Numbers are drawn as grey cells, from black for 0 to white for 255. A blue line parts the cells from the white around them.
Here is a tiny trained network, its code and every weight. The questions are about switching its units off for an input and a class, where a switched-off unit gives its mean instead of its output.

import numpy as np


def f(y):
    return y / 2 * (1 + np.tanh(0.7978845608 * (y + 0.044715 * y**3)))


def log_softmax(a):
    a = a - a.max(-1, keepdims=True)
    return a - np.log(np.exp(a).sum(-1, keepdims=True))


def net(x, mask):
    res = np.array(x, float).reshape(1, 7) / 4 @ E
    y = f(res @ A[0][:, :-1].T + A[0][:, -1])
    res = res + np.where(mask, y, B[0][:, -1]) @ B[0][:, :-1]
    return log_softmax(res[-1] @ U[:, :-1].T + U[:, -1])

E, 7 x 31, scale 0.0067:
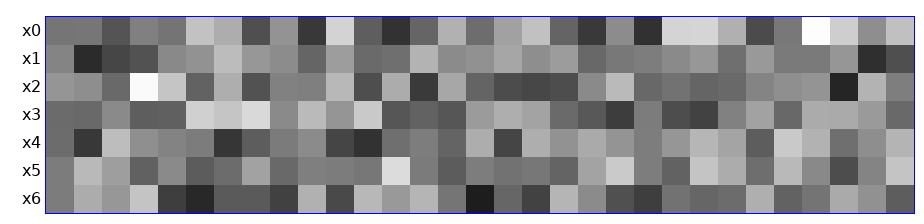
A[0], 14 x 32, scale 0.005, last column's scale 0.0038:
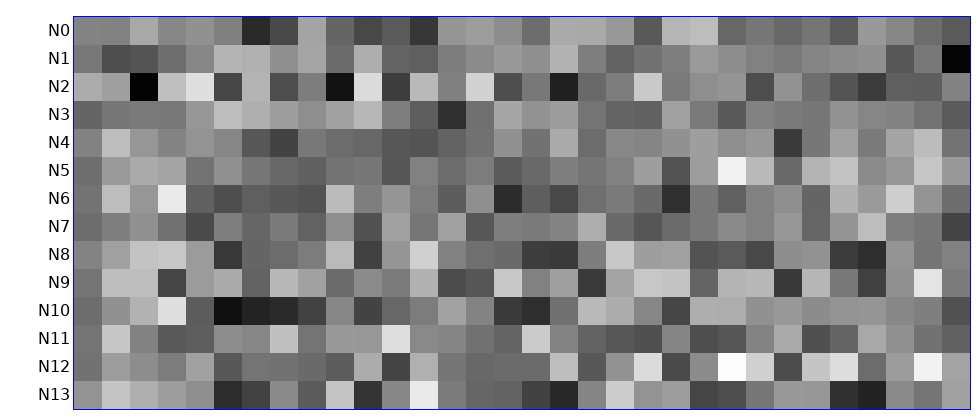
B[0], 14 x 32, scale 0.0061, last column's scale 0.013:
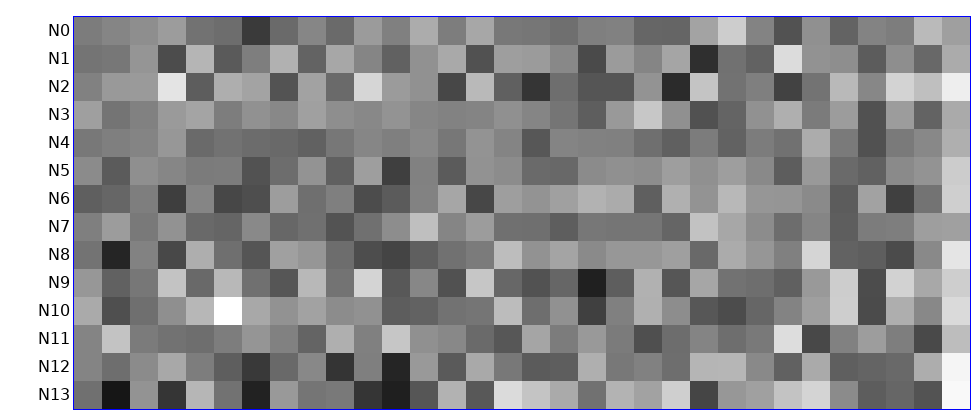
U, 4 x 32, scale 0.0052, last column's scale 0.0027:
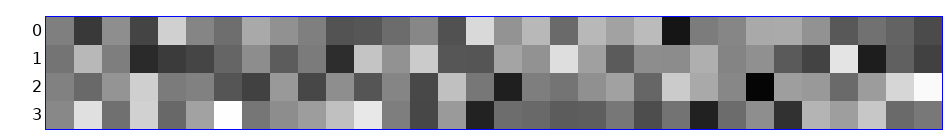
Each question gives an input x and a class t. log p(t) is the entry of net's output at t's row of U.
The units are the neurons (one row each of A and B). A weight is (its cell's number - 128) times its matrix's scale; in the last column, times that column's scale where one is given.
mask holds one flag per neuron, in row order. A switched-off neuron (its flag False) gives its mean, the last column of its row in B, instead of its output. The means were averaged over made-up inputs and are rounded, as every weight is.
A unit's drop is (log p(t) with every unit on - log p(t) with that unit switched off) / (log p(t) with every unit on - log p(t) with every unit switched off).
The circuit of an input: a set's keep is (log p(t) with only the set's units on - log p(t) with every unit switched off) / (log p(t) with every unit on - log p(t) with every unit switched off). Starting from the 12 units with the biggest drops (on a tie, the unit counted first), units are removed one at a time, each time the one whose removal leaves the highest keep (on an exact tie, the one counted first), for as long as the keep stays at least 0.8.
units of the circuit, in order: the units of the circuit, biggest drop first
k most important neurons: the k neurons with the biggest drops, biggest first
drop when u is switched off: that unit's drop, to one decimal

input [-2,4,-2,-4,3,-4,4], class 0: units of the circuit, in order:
[N2]
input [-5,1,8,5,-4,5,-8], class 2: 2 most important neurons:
[N9, N2]
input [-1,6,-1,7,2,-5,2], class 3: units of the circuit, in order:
[N13, N8]
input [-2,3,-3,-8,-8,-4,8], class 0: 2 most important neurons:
[N10, N13]
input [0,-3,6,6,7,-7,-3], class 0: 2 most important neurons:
[N2, N12]
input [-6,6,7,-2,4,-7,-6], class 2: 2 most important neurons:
[N2, N13]
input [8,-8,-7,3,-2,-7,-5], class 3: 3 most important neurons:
[N13, N8, N6]
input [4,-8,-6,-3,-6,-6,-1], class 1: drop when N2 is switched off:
0.4
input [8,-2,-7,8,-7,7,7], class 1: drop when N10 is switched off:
0.1
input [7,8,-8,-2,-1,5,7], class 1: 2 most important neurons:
[N2, N9]
